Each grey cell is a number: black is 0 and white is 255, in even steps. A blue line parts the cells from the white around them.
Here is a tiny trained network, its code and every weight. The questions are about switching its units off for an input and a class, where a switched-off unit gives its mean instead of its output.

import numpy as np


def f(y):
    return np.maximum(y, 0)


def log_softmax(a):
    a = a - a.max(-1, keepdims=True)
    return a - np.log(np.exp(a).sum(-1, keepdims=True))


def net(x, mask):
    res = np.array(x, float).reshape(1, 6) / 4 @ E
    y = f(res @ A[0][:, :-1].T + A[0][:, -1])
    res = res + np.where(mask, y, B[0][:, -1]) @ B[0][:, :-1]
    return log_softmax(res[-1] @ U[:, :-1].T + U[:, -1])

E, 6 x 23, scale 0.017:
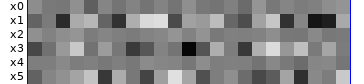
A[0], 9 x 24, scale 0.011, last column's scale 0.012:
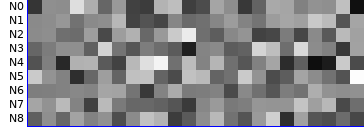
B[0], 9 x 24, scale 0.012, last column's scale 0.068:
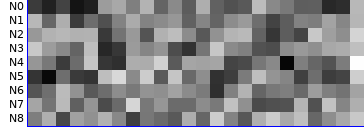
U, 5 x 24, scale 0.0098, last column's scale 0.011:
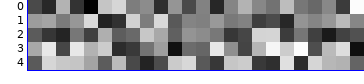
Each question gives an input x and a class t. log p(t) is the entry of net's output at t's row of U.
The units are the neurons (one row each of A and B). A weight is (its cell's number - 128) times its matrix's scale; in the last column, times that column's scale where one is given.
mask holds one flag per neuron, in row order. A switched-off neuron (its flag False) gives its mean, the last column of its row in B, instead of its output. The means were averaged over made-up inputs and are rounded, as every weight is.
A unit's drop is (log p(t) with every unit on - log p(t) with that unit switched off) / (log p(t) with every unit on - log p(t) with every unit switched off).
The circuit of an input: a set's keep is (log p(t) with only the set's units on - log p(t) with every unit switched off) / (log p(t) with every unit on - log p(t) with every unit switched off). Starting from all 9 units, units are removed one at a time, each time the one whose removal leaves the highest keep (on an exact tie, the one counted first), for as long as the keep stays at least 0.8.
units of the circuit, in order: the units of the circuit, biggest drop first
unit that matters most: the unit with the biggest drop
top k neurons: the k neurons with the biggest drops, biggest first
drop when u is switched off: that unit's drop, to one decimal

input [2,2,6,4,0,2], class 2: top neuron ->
[N0]
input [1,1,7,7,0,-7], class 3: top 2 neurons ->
[N8 N4]
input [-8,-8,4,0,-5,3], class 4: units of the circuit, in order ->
[N4 N5]
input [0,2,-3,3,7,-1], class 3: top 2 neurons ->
[N5 N2]
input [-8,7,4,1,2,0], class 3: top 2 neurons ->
[N8 N5]
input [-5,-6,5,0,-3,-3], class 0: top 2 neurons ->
[N4 N2]
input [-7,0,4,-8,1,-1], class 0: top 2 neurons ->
[N5 N4]
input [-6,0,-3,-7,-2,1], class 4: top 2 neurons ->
[N2 N0]
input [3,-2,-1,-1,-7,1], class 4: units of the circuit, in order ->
[N4 N0]
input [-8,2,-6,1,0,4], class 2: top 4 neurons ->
[N3 N0 N7 N1]
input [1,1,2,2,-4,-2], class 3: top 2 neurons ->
[N2 N4]
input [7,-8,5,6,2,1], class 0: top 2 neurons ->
[N4 N0]
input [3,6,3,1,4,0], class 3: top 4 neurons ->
[N8 N5 N0 N2]
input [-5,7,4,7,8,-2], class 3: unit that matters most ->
N8
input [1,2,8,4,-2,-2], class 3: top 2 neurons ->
[N8 N2]
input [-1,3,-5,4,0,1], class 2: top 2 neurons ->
[N0 N2]
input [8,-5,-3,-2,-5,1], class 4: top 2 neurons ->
[N4 N0]
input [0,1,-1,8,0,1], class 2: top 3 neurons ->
[N0 N2 N4]
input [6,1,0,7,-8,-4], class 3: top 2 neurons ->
[N8 N4]
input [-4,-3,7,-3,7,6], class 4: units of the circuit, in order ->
[N4]
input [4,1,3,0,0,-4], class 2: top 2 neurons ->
[N2 N5]
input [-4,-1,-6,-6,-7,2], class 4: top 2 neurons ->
[N2 N4]
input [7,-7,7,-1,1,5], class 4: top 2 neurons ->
[N4 N5]
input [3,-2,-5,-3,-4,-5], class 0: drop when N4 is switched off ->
0.5
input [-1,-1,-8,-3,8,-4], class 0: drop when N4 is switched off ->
0.7
